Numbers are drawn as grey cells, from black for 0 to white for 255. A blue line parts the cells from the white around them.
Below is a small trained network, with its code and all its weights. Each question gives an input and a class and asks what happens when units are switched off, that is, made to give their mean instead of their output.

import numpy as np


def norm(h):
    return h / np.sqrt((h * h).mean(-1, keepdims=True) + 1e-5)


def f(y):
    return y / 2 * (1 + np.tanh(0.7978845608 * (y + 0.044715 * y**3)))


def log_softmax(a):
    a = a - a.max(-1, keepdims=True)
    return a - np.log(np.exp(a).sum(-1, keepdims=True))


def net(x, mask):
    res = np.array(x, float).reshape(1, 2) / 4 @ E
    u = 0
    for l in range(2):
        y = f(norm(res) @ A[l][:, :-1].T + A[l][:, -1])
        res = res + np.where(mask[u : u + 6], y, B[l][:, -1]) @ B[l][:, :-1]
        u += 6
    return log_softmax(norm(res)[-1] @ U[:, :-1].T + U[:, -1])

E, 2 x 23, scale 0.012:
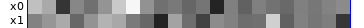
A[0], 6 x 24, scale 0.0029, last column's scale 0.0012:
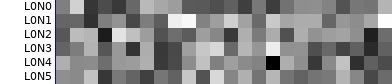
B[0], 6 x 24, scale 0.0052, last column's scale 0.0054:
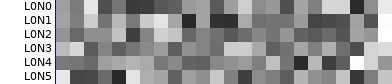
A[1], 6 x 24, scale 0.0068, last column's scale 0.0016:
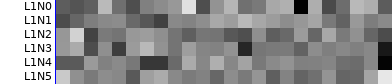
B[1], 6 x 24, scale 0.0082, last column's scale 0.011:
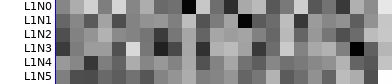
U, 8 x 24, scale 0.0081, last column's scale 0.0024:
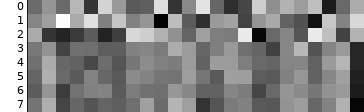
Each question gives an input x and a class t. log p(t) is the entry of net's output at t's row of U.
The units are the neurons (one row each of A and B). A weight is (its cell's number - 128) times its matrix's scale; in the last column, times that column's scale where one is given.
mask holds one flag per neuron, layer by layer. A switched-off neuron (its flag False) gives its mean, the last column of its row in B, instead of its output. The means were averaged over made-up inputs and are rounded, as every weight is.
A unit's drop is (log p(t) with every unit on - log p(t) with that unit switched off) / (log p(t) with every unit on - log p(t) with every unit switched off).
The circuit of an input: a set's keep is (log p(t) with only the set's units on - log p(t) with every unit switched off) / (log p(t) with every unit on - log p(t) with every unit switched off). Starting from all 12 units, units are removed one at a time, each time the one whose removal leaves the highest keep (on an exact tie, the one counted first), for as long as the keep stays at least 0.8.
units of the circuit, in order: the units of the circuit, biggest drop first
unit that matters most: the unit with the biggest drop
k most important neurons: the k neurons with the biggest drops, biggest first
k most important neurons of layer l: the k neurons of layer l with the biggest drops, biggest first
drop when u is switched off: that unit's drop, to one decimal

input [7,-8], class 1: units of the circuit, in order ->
(L1N0)
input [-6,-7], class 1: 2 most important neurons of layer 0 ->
(L0N0 L0N1)
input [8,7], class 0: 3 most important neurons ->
(L1N0 L0N1 L1N2)
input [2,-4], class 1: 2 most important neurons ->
(L1N0 L0N3)
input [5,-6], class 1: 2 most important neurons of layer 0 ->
(L0N5 L0N3)
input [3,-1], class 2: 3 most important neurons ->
(L0N0 L0N5 L1N5)
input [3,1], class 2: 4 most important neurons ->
(L0N0 L0N5 L1N3 L1N0)
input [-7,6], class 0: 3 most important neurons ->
(L0N1 L1N0 L1N1)
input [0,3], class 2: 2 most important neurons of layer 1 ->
(L1N0 L1N5)
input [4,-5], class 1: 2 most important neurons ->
(L1N0 L0N5)
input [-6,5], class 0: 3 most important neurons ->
(L0N1 L1N0 L1N1)
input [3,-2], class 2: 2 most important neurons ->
(L0N0 L0N5)
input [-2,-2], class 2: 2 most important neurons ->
(L0N1 L1N0)
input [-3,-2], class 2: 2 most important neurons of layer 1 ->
(L1N0 L1N3)
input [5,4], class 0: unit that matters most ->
L1N0
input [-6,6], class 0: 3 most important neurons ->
(L0N1 L1N0 L1N1)
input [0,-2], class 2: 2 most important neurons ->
(L0N1 L1N0)
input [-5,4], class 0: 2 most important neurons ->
(L0N1 L1N0)
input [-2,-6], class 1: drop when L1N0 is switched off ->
0.3
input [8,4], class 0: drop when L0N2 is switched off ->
0.0
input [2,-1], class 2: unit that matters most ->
L0N0
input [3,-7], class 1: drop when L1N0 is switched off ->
1.4
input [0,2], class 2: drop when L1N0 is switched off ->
0.3
